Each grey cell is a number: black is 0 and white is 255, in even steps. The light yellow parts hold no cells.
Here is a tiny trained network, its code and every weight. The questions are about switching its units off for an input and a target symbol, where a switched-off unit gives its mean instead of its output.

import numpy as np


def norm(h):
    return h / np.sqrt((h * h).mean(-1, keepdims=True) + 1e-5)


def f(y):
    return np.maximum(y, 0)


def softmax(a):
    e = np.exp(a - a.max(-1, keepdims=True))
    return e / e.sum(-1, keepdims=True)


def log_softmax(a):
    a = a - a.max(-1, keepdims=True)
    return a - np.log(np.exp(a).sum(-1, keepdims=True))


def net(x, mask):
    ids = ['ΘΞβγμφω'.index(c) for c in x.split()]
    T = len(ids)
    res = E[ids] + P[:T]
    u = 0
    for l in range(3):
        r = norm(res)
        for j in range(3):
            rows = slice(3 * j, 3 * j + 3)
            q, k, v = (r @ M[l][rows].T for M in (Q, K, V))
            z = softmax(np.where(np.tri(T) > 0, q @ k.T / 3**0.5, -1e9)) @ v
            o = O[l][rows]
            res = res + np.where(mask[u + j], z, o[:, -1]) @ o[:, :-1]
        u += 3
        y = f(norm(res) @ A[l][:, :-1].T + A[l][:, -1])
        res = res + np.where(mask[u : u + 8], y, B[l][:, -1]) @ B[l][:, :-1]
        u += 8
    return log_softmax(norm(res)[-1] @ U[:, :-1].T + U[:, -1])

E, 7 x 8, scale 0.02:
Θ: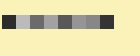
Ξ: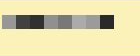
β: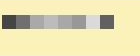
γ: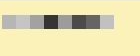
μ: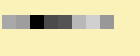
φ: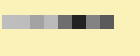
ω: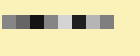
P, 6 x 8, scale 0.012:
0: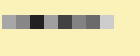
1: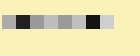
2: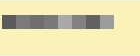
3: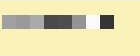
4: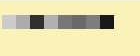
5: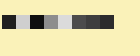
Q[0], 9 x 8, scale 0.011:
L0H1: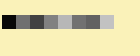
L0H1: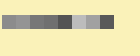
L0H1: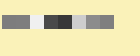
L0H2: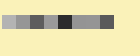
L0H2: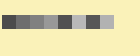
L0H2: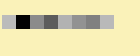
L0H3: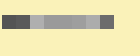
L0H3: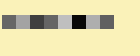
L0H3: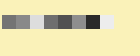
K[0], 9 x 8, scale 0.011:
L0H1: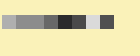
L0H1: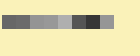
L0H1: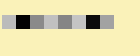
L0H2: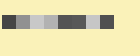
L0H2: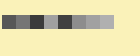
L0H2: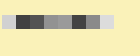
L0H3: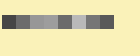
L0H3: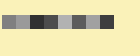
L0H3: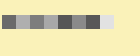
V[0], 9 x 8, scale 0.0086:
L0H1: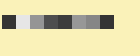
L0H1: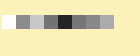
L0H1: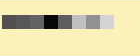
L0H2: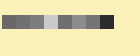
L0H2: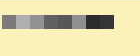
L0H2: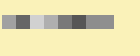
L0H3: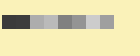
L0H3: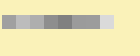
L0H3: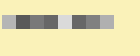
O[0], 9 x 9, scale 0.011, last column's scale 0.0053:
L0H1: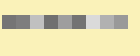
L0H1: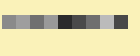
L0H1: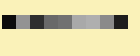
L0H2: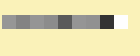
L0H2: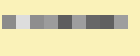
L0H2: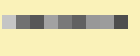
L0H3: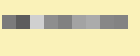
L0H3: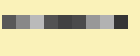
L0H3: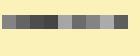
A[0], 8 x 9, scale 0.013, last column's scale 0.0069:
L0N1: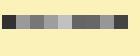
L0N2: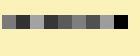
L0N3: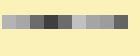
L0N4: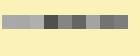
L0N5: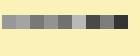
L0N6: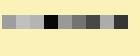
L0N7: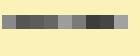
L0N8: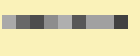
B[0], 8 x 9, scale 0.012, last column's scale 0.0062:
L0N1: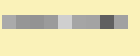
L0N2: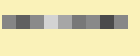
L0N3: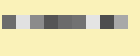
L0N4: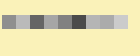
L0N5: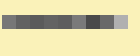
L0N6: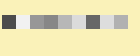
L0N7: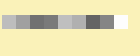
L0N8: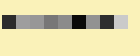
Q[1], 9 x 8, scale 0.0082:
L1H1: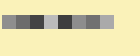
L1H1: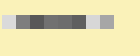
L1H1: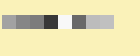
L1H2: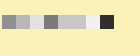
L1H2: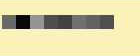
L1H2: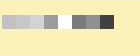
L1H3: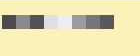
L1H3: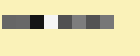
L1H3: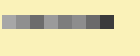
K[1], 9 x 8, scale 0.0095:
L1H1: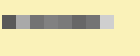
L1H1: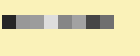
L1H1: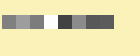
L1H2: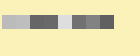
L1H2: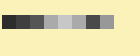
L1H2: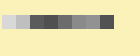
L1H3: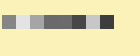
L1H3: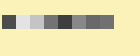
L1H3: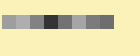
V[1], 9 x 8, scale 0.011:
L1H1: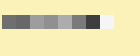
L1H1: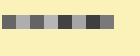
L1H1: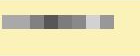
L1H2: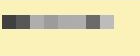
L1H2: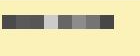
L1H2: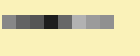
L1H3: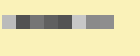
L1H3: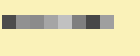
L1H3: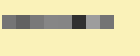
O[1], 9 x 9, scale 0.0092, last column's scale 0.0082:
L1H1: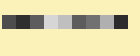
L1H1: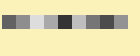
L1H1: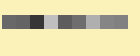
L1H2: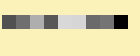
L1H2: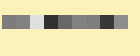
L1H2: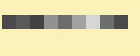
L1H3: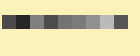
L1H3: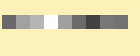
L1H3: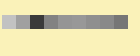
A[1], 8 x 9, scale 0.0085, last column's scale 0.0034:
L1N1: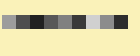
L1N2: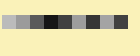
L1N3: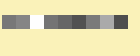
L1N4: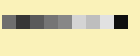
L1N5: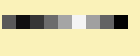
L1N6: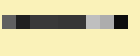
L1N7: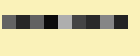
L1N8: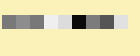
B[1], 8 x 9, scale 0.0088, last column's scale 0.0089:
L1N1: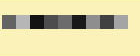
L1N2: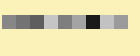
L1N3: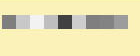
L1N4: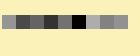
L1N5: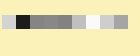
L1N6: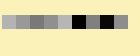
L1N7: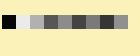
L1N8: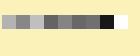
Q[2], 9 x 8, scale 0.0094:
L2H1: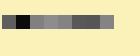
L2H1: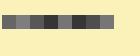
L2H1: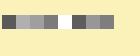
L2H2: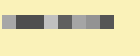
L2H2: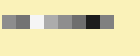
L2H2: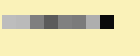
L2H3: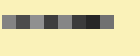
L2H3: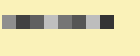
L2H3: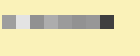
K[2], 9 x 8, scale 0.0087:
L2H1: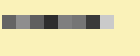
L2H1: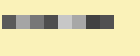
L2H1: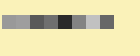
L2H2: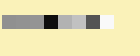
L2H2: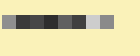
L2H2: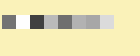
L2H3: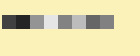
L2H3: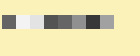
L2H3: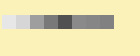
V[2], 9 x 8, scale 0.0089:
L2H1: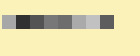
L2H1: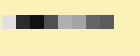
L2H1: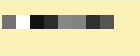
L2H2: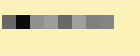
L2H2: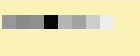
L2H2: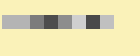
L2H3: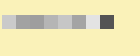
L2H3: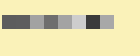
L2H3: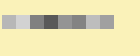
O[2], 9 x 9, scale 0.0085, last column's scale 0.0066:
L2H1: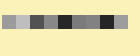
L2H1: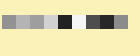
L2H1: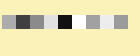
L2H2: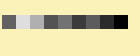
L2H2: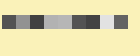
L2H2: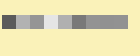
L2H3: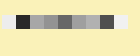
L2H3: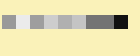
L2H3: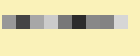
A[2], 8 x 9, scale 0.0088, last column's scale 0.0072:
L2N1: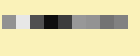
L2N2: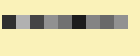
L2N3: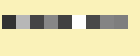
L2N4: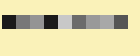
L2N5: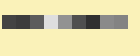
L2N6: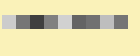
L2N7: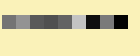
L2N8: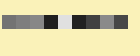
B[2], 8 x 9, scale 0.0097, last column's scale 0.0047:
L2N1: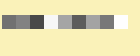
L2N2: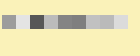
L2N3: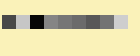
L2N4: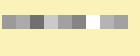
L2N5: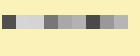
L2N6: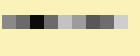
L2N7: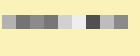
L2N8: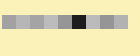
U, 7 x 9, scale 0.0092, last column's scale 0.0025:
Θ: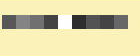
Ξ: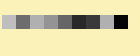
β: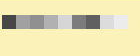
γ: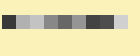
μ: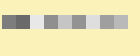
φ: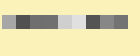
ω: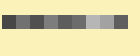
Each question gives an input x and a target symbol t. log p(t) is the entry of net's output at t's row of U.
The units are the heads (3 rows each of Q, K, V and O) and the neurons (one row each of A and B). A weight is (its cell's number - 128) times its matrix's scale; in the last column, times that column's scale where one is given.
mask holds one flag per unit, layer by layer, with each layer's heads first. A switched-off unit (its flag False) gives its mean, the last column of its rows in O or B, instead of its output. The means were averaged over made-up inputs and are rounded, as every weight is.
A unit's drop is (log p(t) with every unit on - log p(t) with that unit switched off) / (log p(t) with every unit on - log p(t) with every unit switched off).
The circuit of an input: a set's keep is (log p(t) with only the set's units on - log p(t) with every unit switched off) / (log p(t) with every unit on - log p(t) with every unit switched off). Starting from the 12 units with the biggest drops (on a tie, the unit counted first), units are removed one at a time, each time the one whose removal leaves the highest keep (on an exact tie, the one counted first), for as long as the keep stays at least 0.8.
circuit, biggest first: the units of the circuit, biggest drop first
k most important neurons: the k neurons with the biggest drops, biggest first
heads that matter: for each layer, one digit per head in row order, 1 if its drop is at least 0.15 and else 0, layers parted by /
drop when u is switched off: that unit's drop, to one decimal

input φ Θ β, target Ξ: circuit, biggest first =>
(L0H1)
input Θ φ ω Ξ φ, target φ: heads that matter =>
101 / 000 / 000
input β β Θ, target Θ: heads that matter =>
001 / 110 / 110
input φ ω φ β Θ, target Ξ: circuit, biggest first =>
(L1H2 L0H1)
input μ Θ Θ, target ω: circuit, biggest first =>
(L2H1 L1H1)
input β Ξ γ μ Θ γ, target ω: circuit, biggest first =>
(L0H1 L1H2)
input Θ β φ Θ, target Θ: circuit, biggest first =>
(L2H1 L0H1)
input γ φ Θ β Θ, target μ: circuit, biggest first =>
(L0H1 L2H1)
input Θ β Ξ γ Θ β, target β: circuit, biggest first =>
(L2H2 L0N6)
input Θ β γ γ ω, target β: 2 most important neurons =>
(L0N6 L2N2)
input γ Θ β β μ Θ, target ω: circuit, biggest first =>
(L1H1 L1H2)
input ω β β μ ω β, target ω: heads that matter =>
100 / 000 / 000
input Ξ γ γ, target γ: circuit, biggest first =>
(L2H1 L1H3)
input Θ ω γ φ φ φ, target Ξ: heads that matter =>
100 / 000 / 000
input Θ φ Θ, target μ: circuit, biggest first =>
(L2H1)
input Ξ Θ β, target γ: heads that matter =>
100 / 001 / 000
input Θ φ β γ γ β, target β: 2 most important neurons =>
(L0N6 L2N5)
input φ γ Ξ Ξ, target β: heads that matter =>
100 / 100 / 011
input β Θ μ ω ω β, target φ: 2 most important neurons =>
(L0N7 L0N3)
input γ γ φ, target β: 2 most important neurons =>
(L0N6 L2N5)
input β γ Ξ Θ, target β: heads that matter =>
101 / 100 / 010
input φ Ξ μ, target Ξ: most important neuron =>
(L1N6)
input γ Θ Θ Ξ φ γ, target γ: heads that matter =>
001 / 100 / 010
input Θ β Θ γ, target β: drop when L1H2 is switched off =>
0.1
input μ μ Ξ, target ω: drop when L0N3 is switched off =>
0.1
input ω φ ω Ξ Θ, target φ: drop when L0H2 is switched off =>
-0.1
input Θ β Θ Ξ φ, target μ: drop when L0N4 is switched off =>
0.0
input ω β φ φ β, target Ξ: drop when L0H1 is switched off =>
0.2
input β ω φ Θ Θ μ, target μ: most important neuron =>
(L0N3)
